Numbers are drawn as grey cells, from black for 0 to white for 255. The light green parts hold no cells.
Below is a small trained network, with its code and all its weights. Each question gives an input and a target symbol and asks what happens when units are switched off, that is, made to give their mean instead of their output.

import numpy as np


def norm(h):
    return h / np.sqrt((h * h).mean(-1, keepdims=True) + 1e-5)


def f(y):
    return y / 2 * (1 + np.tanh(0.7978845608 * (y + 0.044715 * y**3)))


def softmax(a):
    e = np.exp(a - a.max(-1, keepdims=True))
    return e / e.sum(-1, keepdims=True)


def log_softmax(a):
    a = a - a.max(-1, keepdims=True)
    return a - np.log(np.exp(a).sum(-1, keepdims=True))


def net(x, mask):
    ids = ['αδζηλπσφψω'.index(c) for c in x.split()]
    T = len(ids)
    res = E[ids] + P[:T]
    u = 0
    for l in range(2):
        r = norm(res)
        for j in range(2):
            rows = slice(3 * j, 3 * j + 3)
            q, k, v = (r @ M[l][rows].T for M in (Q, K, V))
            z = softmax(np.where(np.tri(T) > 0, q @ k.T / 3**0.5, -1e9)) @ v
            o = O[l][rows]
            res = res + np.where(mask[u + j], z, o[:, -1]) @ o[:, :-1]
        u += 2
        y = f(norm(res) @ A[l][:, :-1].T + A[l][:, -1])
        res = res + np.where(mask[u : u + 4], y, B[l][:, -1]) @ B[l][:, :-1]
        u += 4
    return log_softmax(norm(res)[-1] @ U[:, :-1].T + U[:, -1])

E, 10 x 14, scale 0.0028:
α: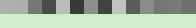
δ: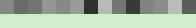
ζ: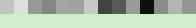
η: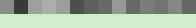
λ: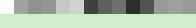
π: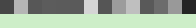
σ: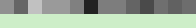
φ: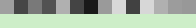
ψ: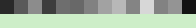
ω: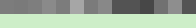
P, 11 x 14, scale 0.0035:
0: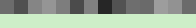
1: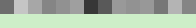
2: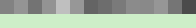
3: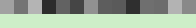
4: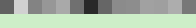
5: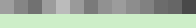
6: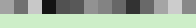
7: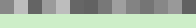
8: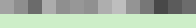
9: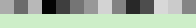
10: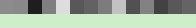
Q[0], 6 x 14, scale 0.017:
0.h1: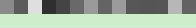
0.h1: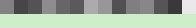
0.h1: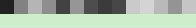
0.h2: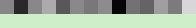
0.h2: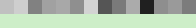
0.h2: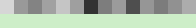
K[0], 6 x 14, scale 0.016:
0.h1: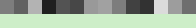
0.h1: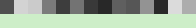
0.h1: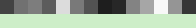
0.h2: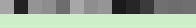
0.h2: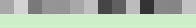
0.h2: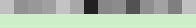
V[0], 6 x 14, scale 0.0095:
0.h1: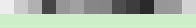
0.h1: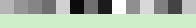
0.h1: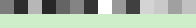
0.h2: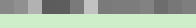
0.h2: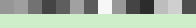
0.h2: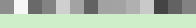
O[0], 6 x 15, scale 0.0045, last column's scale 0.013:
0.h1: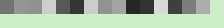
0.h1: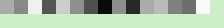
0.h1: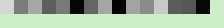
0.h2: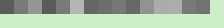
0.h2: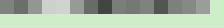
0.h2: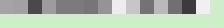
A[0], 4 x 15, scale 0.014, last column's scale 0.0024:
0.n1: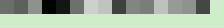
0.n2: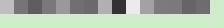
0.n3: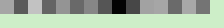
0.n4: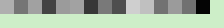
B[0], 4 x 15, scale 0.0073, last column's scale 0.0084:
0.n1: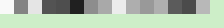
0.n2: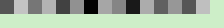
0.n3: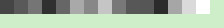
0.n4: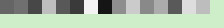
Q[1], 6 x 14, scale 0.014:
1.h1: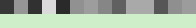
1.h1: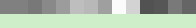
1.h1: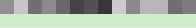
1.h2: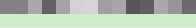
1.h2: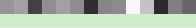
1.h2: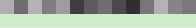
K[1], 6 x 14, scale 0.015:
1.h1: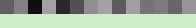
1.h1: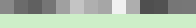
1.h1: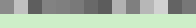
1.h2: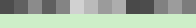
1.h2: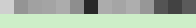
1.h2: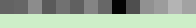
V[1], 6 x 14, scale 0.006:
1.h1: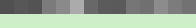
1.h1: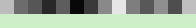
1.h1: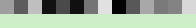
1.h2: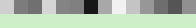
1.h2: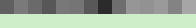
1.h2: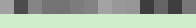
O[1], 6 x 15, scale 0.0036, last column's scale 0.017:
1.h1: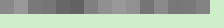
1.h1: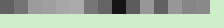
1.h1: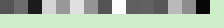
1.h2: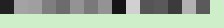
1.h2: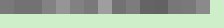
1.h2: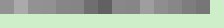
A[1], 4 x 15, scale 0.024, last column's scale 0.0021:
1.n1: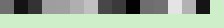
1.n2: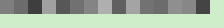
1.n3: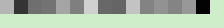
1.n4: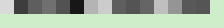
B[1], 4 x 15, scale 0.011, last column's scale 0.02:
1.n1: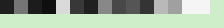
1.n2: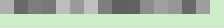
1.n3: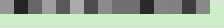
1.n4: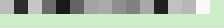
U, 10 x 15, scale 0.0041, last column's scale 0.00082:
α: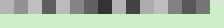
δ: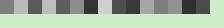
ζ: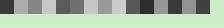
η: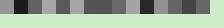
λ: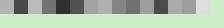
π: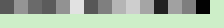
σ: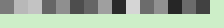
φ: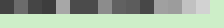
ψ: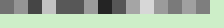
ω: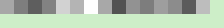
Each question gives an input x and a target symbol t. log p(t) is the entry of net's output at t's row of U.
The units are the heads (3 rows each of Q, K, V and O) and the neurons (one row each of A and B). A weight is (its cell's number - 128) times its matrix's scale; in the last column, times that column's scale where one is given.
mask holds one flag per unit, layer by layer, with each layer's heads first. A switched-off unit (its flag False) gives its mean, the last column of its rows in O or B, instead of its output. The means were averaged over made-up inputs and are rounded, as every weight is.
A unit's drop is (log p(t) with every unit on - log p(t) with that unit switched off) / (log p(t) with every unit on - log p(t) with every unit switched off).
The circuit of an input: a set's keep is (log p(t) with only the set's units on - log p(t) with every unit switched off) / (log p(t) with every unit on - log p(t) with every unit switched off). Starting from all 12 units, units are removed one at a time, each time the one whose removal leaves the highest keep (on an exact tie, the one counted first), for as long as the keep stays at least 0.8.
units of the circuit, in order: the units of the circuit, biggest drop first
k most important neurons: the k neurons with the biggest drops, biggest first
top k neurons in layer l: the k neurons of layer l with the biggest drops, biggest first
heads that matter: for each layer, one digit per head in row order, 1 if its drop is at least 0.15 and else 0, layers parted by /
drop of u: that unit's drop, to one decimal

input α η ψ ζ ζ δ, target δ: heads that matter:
10 / 01
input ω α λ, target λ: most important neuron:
[1.n4]
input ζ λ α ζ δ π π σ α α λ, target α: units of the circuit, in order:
[1.n1; 1.n4]
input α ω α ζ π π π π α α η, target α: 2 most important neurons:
[1.n1; 1.n4]
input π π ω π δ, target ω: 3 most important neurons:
[1.n2; 1.n1; 1.n4]
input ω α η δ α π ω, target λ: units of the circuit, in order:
[0.h1; 1.n4]
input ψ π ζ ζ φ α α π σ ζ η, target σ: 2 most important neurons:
[1.n4; 1.n1]
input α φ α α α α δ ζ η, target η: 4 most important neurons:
[1.n3; 0.n4; 1.n1; 1.n4]
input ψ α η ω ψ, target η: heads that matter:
10 / 00
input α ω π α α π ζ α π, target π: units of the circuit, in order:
[0.h1; 1.n1; 1.n4]
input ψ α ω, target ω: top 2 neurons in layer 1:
[1.n2; 1.n1]
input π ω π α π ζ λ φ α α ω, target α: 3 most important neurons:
[1.n1; 1.n4; 0.n3]
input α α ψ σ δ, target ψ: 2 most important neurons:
[0.n4; 0.n2]
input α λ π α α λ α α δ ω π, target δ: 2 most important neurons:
[0.n2; 1.n1]
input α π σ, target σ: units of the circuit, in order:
[1.h2; 0.h1; 1.n4; 1.n1]
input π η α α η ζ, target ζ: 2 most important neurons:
[1.n1; 1.n4]
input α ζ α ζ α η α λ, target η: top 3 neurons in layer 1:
[1.n3; 1.n1; 1.n4]
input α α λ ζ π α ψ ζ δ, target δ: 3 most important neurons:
[0.n2; 1.n1; 1.n4]
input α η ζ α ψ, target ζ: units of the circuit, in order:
[0.h1; 1.n1; 1.n4]
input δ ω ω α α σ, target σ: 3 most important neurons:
[1.n4; 1.n1; 0.n4]
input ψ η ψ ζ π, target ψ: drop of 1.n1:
0.2
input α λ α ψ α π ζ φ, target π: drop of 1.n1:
0.4
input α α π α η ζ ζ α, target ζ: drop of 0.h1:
0.8
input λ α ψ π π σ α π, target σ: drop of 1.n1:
0.4
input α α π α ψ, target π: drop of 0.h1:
1.2
